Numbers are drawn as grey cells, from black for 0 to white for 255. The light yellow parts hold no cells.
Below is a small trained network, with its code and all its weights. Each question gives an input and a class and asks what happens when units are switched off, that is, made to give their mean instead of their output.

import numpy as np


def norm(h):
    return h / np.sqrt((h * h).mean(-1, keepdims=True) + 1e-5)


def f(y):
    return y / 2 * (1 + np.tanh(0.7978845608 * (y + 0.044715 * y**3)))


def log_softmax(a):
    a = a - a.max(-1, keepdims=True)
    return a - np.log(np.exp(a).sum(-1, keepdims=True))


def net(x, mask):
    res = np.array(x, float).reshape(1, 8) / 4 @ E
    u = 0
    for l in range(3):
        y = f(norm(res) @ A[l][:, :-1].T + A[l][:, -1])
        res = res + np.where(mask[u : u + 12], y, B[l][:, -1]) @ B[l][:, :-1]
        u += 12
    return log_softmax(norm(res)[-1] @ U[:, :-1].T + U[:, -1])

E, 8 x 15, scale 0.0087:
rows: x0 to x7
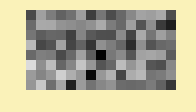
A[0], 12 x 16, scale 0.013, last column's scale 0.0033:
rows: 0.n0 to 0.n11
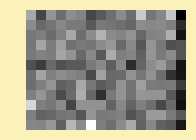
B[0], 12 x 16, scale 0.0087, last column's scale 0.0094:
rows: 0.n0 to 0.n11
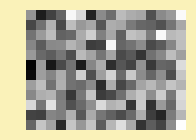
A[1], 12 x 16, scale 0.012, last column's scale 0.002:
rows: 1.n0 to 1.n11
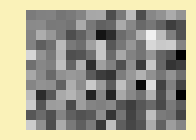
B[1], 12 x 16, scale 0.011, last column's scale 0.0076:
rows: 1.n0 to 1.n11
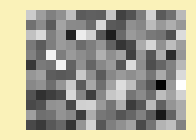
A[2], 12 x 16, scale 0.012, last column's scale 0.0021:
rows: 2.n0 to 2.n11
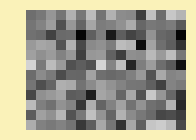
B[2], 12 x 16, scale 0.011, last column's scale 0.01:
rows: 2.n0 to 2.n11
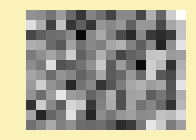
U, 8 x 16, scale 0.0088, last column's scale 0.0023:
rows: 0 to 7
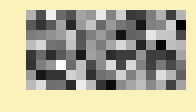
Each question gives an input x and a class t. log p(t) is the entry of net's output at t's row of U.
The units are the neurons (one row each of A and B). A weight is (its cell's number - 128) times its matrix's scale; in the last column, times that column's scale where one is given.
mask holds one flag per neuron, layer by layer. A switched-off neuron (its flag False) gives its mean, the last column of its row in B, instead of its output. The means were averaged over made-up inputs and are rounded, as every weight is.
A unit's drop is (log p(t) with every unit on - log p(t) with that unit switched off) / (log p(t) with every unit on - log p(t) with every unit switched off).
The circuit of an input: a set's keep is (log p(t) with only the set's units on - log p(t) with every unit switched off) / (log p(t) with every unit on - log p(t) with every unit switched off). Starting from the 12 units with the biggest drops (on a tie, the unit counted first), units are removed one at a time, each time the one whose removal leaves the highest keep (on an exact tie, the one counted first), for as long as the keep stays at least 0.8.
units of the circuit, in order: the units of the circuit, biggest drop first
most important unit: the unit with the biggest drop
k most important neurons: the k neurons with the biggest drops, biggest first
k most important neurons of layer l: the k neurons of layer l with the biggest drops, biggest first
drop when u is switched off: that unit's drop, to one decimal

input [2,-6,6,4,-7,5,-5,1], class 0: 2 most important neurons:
(0.n9, 2.n5)
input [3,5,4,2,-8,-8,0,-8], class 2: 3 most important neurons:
(0.n2, 2.n4, 1.n3)
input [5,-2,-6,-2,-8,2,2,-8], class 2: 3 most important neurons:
(0.n2, 1.n3, 2.n4)
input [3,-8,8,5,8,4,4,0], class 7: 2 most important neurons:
(0.n8, 1.n2)
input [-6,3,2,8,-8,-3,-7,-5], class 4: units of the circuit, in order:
(0.n5)
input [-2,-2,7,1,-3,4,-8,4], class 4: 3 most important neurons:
(0.n5, 0.n10, 2.n2)
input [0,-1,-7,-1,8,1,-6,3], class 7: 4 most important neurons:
(0.n8, 1.n2, 0.n7, 0.n1)
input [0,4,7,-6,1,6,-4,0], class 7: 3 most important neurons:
(0.n8, 1.n2, 0.n7)
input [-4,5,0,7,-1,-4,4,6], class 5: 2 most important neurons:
(0.n6, 1.n5)
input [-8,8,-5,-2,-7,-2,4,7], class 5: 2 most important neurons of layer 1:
(1.n5, 1.n7)
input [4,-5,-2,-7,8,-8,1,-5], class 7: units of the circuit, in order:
(1.n2, 0.n8)
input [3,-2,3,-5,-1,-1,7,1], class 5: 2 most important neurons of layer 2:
(2.n10, 2.n8)
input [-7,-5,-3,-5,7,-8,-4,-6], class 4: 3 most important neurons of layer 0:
(0.n5, 0.n10, 0.n1)
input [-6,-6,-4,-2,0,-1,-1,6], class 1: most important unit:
0.n4
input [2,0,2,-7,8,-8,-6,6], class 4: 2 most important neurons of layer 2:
(2.n2, 2.n7)
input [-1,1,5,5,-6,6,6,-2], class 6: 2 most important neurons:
(0.n0, 1.n8)
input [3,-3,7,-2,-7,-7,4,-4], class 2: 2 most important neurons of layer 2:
(2.n4, 2.n11)
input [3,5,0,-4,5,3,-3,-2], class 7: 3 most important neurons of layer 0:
(0.n8, 0.n7, 0.n1)
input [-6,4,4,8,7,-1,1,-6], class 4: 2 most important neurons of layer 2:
(2.n2, 2.n10)
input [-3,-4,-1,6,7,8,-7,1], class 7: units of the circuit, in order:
(0.n8)
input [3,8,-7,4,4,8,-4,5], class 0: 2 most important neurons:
(0.n9, 1.n7)
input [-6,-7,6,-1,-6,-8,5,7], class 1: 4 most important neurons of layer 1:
(1.n11, 1.n9, 1.n0, 1.n1)
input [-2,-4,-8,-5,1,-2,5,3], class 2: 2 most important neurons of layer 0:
(0.n2, 0.n11)
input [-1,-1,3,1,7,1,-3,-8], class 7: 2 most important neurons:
(0.n8, 0.n7)
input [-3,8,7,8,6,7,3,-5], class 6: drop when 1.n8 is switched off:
0.1
